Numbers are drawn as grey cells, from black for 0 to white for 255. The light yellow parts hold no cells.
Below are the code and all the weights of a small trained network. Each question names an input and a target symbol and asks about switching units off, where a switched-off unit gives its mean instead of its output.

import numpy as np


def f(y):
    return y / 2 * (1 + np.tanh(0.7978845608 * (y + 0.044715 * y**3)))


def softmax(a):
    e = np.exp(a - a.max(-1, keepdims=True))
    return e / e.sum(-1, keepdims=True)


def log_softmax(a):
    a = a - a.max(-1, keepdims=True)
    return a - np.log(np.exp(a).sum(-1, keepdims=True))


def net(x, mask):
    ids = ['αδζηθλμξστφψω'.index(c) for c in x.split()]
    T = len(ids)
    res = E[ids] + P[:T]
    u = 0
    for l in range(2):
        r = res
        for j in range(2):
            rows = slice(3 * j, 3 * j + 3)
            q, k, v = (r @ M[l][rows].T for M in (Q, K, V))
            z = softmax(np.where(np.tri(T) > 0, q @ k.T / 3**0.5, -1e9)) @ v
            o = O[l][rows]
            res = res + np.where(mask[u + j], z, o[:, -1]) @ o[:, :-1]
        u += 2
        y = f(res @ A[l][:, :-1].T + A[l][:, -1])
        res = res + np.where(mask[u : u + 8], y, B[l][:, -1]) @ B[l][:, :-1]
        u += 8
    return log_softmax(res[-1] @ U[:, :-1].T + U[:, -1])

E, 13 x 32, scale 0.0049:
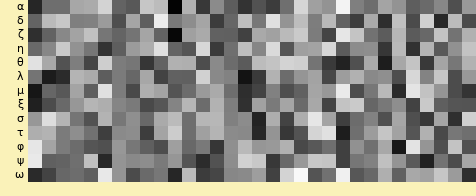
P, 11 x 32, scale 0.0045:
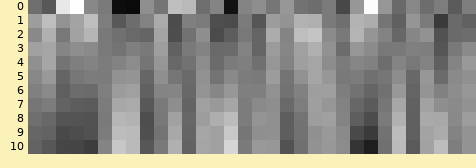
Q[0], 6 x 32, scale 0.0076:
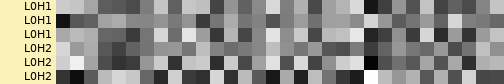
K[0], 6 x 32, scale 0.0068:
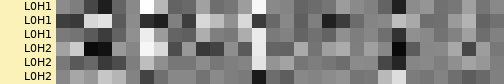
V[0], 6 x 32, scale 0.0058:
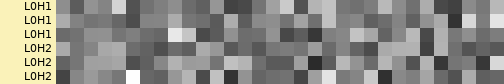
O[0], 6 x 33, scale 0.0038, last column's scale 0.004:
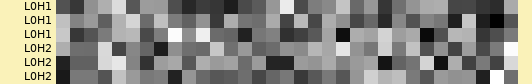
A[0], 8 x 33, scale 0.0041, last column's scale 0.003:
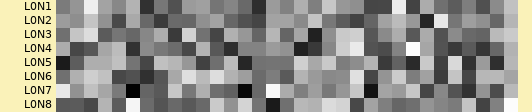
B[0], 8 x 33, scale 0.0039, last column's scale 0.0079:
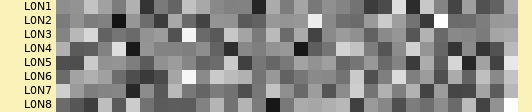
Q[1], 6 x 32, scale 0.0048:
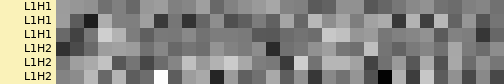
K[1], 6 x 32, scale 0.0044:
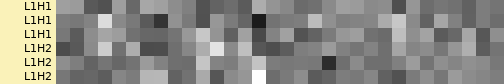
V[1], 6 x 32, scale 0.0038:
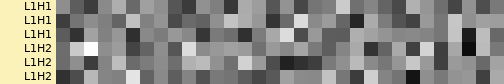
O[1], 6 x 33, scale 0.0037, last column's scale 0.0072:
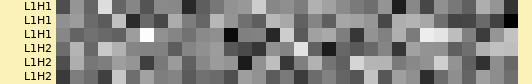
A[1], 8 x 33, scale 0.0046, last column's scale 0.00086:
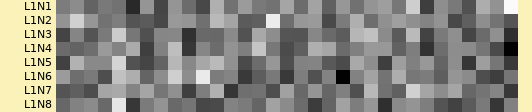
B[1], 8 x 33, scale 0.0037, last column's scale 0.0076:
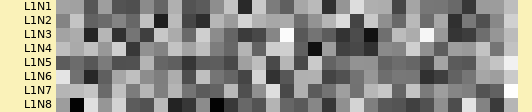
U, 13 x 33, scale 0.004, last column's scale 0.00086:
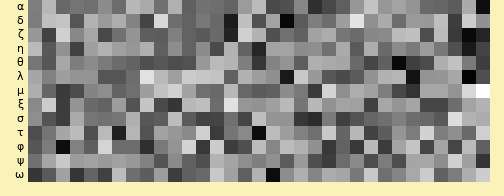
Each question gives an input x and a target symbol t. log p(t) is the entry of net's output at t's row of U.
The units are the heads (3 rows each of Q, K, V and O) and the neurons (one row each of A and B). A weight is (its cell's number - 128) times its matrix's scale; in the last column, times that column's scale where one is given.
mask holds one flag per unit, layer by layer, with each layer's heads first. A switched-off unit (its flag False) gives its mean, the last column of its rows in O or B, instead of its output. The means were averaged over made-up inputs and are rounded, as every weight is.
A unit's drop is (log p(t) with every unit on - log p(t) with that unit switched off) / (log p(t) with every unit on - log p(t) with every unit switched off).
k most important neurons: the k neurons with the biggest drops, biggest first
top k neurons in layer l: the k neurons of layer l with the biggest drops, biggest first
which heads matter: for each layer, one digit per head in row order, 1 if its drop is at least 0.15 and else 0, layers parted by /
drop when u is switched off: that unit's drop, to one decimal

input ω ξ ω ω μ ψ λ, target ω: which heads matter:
01 / 01
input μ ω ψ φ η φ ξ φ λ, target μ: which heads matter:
10 / 00
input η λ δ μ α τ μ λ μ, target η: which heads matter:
01 / 10
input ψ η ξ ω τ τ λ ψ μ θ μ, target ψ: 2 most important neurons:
L1N4, L0N4
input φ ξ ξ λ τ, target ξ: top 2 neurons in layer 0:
L0N2, L0N8
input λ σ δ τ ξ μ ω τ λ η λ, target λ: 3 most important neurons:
L1N4, L0N8, L1N5
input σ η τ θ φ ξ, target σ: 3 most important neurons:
L1N3, L1N5, L0N1
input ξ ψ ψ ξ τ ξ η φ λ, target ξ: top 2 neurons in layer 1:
L1N1, L1N7
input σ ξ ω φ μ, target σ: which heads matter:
01 / 11
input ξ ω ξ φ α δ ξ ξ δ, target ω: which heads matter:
10 / 00
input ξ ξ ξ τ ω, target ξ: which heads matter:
10 / 10
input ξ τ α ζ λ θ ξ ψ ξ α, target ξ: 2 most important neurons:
L1N1, L1N7
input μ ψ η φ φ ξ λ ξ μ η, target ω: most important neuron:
L1N5
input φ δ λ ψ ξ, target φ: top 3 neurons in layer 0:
L0N7, L0N2, L0N8
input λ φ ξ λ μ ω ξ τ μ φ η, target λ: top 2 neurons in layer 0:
L0N6, L0N3
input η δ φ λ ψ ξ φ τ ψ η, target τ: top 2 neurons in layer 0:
L0N4, L0N5
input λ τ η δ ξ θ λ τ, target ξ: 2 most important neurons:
L1N2, L1N5
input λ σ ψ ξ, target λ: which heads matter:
01 / 10
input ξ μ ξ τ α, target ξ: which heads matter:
10 / 10
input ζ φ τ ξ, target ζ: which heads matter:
10 / 00
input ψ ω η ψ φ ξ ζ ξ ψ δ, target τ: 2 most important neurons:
L0N4, L0N5
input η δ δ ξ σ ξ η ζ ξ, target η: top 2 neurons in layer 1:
L1N7, L1N6
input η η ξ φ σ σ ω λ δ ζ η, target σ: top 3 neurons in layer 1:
L1N5, L1N6, L1N7
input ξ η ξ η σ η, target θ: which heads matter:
10 / 10
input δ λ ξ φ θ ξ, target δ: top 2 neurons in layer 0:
L0N6, L0N1
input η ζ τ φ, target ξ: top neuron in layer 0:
L0N5
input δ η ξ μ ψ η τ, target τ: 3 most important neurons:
L0N4, L0N5, L0N6
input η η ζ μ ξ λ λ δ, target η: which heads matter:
11 / 11
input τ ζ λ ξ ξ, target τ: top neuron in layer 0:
L0N6
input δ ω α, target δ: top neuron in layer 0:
L0N6
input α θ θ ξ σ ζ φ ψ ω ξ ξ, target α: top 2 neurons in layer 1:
L1N3, L1N4
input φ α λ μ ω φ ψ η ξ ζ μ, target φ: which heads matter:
01 / 01
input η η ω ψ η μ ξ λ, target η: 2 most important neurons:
L0N5, L0N6
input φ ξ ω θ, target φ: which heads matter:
00 / 00
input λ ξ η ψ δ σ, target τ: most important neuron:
L0N4
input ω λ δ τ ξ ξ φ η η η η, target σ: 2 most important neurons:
L1N5, L0N5
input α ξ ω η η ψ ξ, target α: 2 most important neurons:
L1N3, L1N4
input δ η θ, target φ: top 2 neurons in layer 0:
L0N1, L0N8
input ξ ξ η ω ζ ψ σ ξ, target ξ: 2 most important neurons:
L1N1, L1N7
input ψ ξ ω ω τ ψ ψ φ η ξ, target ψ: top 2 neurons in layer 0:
L0N4, L0N7
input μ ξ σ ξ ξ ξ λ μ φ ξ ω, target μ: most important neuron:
L1N6
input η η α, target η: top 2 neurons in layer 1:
L1N6, L1N7
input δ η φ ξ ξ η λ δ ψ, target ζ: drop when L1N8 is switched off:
0.1
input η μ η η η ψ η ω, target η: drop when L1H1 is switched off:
0.3
